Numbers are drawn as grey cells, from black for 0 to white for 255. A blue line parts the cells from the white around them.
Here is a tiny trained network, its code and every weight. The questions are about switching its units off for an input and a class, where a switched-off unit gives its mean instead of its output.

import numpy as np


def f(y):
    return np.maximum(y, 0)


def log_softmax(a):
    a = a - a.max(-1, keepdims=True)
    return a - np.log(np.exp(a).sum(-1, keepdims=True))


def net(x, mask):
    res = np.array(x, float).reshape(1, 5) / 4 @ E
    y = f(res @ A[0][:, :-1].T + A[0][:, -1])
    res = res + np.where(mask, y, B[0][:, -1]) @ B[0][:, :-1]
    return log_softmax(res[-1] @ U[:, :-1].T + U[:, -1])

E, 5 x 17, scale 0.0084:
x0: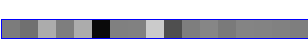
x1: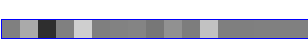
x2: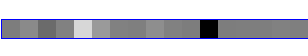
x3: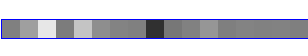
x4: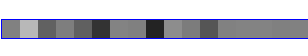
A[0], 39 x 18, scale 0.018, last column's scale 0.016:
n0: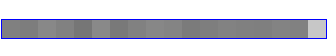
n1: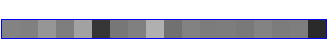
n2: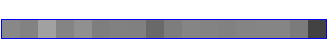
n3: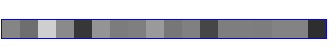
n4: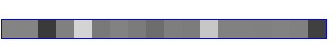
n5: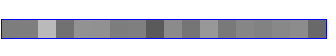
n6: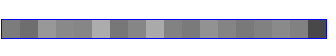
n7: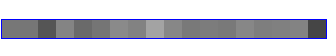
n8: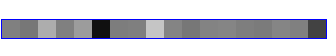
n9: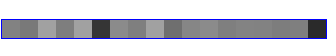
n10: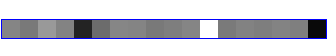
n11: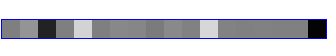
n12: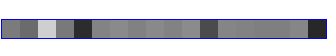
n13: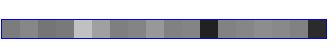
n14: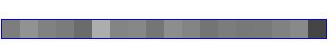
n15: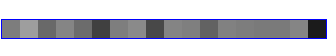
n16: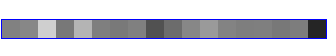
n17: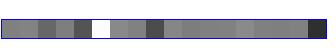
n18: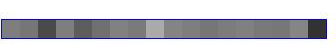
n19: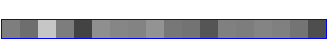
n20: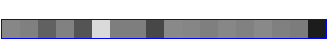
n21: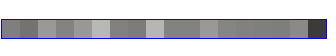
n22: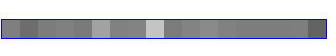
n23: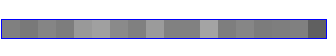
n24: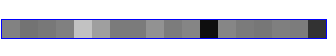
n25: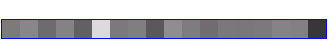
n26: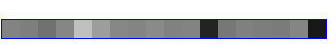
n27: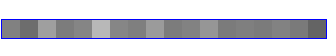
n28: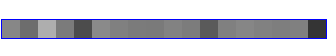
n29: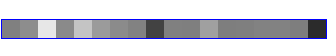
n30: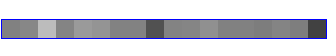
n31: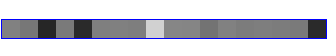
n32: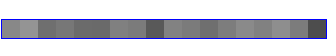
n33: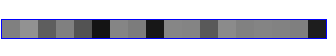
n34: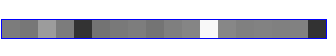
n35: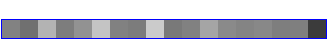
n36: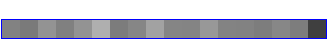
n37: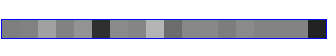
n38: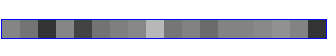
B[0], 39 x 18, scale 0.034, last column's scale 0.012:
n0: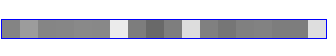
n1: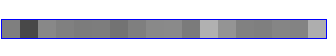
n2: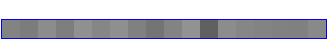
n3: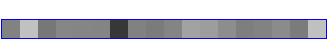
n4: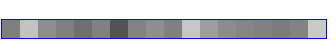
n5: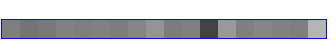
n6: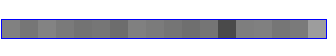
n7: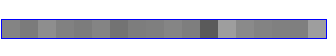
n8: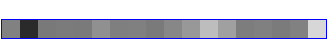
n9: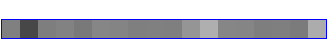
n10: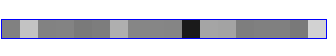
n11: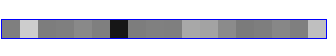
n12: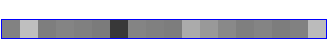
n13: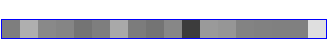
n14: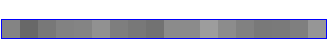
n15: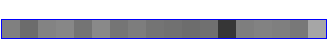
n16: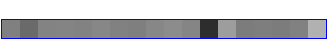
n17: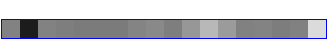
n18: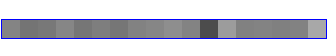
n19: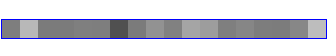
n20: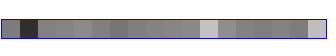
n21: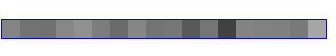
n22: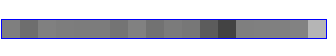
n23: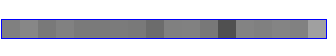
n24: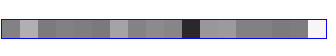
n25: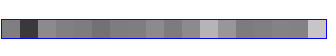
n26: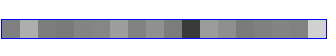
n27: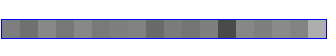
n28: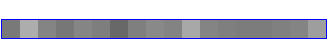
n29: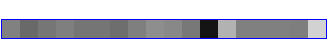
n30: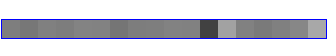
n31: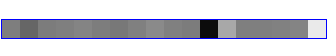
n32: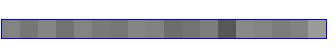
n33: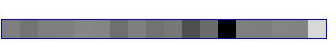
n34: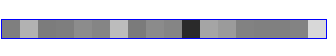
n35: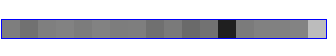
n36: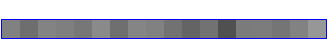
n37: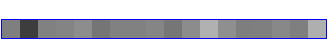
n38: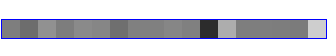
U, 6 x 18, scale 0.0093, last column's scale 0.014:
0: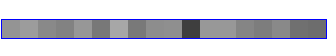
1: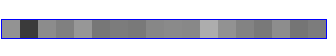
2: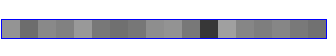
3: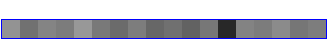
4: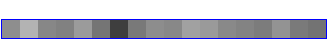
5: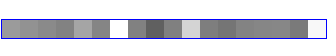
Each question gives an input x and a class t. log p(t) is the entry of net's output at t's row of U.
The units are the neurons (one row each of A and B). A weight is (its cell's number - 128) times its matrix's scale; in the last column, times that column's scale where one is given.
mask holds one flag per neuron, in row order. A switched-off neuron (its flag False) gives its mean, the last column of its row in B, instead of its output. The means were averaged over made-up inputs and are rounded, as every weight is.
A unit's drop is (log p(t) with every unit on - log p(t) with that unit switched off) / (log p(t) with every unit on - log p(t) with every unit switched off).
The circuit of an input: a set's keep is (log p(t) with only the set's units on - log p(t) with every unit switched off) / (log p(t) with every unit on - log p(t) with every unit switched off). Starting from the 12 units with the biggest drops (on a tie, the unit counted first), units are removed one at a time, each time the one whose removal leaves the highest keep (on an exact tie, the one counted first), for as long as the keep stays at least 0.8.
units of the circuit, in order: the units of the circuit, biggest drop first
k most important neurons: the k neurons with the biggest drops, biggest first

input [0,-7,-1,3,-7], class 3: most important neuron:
n35
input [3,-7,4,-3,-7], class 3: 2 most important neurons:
n35, n22
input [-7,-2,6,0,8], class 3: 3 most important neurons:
n33, n15, n8
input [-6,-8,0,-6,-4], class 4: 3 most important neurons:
n3, n12, n19
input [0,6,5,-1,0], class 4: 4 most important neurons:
n11, n4, n34, n10
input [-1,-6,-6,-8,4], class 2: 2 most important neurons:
n31, n38
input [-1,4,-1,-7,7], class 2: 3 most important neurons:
n31, n38, n18
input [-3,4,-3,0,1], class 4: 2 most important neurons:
n11, n24
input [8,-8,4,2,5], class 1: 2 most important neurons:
n8, n37
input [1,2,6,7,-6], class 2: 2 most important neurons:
n29, n16
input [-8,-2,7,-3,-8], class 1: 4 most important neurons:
n17, n25, n20, n33
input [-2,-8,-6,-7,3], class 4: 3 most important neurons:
n12, n3, n19
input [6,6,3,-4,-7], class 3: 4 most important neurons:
n35, n22, n21, n17
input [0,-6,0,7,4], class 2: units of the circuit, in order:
n29
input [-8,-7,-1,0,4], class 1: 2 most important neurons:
n17, n20
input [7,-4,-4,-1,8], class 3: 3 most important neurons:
n33, n15, n17
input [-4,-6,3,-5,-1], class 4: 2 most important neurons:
n3, n12
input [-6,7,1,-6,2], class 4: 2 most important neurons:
n11, n4
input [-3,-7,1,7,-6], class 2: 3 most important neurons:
n29, n16, n5
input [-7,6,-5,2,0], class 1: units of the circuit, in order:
n17
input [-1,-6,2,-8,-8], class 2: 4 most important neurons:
n31, n38, n33, n18
